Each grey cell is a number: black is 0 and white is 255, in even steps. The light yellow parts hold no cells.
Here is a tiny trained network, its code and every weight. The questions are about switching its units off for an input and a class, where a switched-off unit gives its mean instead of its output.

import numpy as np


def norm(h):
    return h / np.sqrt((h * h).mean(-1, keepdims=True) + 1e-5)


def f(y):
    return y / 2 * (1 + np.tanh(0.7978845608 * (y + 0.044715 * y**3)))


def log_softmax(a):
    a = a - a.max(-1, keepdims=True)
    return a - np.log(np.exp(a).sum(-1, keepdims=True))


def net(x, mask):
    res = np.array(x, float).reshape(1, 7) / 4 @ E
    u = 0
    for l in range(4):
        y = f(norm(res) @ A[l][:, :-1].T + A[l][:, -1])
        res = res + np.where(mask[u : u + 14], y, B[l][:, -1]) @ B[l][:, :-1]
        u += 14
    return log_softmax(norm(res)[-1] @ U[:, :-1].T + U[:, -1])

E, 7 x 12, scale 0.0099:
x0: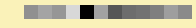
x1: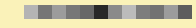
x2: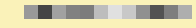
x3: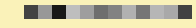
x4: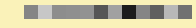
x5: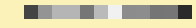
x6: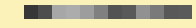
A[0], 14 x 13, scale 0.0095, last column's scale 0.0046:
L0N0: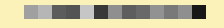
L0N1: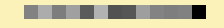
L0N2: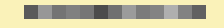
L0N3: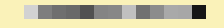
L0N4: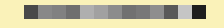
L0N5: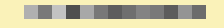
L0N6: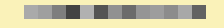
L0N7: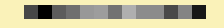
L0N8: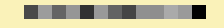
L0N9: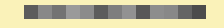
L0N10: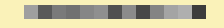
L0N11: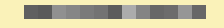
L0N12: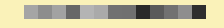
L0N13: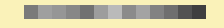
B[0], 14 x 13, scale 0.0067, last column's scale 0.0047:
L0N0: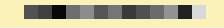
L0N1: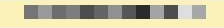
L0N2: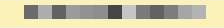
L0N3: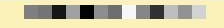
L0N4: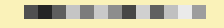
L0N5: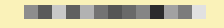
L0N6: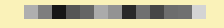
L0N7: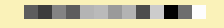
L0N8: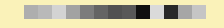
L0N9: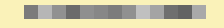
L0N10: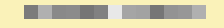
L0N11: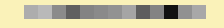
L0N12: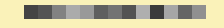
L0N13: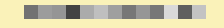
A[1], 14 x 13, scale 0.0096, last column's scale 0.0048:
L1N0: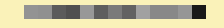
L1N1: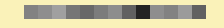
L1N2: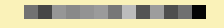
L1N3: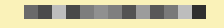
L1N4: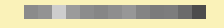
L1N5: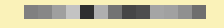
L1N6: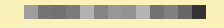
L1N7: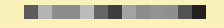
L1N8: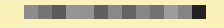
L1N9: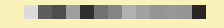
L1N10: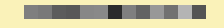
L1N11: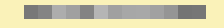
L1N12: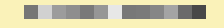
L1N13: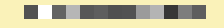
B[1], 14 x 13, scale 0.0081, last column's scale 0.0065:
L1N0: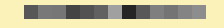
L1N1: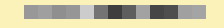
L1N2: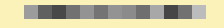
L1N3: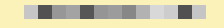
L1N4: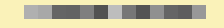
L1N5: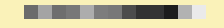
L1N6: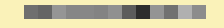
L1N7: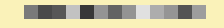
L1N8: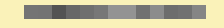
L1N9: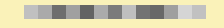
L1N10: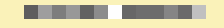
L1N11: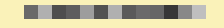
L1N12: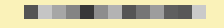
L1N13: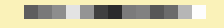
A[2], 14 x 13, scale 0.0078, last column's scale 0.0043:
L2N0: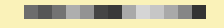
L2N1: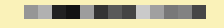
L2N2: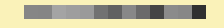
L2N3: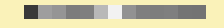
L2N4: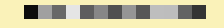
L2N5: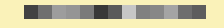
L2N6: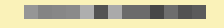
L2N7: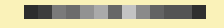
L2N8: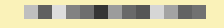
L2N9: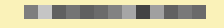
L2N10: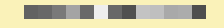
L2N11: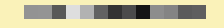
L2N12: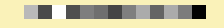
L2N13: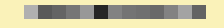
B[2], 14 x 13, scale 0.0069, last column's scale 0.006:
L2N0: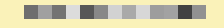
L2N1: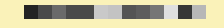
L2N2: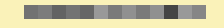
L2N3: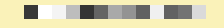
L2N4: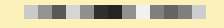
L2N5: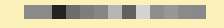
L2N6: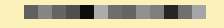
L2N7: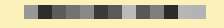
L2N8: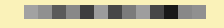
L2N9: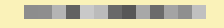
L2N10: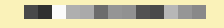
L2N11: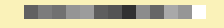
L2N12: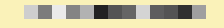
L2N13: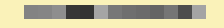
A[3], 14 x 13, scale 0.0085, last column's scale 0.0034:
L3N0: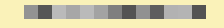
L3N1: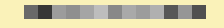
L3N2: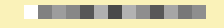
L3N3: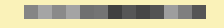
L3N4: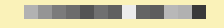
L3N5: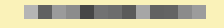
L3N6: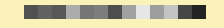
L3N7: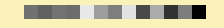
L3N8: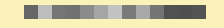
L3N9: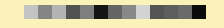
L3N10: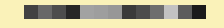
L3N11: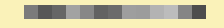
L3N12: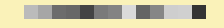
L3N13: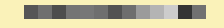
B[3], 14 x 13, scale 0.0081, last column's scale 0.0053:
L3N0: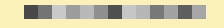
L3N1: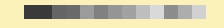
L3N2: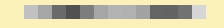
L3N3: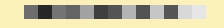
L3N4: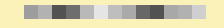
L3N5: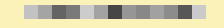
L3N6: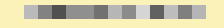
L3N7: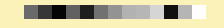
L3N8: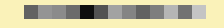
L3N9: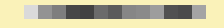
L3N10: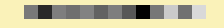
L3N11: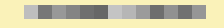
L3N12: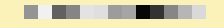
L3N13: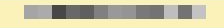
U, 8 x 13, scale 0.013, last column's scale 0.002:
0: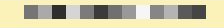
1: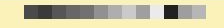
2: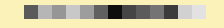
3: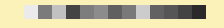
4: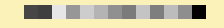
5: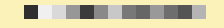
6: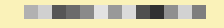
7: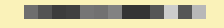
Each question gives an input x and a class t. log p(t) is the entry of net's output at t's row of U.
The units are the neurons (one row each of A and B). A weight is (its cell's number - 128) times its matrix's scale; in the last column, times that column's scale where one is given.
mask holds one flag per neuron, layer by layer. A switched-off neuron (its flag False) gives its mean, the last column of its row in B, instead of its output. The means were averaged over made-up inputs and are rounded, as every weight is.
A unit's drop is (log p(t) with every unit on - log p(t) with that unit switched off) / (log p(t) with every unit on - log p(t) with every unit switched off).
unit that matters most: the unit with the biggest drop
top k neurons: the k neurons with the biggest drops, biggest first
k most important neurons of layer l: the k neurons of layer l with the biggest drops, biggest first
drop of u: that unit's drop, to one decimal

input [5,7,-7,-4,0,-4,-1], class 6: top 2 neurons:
[L1N9 L0N3]
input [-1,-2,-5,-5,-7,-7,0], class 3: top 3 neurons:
[L0N5 L1N3 L1N11]
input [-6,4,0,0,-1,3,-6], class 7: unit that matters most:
L0N0
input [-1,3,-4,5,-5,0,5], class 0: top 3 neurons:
[L1N7 L2N0 L3N6]
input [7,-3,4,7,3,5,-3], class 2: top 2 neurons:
[L0N8 L1N13]
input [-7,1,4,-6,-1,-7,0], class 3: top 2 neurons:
[L0N5 L1N3]
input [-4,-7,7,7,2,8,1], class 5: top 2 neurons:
[L2N3 L1N12]
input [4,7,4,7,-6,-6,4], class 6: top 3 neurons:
[L1N9 L0N3 L3N12]
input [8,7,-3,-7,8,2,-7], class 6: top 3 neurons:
[L0N3 L1N9 L3N2]
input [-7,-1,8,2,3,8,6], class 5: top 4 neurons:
[L2N3 L1N12 L0N13 L3N8]
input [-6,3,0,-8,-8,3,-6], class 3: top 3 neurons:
[L0N5 L2N12 L1N3]
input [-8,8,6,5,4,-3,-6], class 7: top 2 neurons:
[L0N0 L0N6]
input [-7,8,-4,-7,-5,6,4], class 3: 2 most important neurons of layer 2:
[L2N12 L2N8]
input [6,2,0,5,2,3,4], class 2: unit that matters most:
L1N5
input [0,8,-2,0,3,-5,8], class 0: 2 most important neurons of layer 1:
[L1N7 L1N5]
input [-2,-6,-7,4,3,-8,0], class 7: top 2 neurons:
[L2N1 L0N0]
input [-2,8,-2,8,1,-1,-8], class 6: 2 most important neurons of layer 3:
[L3N12 L3N4]
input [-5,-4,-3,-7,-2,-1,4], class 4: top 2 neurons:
[L0N4 L2N10]
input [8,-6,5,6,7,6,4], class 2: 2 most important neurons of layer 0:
[L0N8 L0N1]
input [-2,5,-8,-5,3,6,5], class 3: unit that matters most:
L3N9
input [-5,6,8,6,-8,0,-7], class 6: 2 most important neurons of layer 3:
[L3N12 L3N4]
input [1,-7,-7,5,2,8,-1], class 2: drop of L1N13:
0.1
